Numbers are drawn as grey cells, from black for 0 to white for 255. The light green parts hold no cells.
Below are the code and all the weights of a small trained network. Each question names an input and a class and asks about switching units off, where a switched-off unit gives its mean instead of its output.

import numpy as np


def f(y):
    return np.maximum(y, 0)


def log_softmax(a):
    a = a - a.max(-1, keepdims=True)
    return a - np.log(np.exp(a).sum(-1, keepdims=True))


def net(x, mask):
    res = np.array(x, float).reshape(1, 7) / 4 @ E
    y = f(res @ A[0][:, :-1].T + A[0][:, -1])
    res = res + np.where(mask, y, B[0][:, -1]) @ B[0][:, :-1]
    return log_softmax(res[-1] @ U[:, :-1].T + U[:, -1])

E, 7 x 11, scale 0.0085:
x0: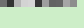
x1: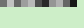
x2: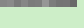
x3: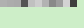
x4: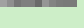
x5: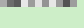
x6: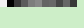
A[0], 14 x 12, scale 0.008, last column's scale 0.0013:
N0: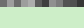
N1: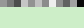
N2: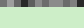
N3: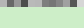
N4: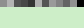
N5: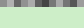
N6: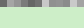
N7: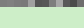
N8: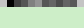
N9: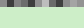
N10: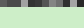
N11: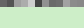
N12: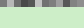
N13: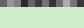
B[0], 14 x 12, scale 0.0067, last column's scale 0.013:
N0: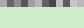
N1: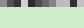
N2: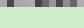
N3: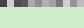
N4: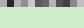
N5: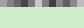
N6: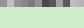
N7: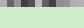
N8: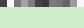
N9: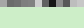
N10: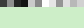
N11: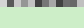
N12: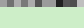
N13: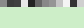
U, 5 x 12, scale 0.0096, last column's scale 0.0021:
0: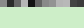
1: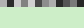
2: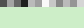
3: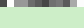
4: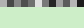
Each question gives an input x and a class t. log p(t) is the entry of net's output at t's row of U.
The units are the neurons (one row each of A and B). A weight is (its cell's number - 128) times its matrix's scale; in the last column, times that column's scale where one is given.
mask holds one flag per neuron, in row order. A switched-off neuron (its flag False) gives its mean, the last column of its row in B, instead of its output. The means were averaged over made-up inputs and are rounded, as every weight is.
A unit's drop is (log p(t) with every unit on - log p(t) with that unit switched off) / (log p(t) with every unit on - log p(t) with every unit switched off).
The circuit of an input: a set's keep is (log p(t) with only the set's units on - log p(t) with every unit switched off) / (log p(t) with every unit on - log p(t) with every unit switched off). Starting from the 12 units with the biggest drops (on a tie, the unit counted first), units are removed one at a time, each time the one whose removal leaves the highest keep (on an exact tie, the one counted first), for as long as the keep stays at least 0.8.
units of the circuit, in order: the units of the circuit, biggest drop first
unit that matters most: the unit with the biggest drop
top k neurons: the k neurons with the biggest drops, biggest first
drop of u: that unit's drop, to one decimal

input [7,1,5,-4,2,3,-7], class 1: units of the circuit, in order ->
[N11]
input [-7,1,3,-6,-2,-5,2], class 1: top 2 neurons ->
[N4; N2]
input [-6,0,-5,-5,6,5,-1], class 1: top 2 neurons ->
[N4; N13]
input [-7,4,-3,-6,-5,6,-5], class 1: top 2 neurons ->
[N4; N12]
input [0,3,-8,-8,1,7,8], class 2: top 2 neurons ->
[N10; N13]
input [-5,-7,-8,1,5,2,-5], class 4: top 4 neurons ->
[N8; N6; N11; N9]
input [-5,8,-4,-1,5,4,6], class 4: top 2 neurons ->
[N0; N5]
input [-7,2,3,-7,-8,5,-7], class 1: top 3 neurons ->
[N4; N12; N8]
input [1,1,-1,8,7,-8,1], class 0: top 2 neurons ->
[N13; N10]
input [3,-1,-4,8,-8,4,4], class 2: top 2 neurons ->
[N3; N13]
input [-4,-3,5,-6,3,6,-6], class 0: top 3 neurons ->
[N1; N8; N3]
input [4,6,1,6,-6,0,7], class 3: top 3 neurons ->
[N8; N10; N3]
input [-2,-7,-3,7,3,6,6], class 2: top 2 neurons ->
[N3; N13]
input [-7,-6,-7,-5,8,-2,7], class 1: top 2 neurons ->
[N4; N2]
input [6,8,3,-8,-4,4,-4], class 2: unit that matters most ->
N10
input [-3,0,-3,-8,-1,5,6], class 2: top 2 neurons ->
[N10; N13]
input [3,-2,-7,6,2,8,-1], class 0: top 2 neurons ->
[N1; N10]
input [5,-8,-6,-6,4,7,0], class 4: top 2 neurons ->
[N9; N13]
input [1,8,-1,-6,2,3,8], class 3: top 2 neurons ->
[N8; N9]
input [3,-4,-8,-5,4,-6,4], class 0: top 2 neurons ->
[N13; N3]
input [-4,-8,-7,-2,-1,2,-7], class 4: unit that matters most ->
N8
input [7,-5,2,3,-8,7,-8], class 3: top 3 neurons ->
[N6; N13; N4]
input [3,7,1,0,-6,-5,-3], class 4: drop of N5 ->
0.2
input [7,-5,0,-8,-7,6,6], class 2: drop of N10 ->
1.3
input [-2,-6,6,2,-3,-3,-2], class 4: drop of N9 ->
0.2
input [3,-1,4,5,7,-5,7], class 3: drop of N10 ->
0.3
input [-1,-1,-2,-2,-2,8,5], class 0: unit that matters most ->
N1
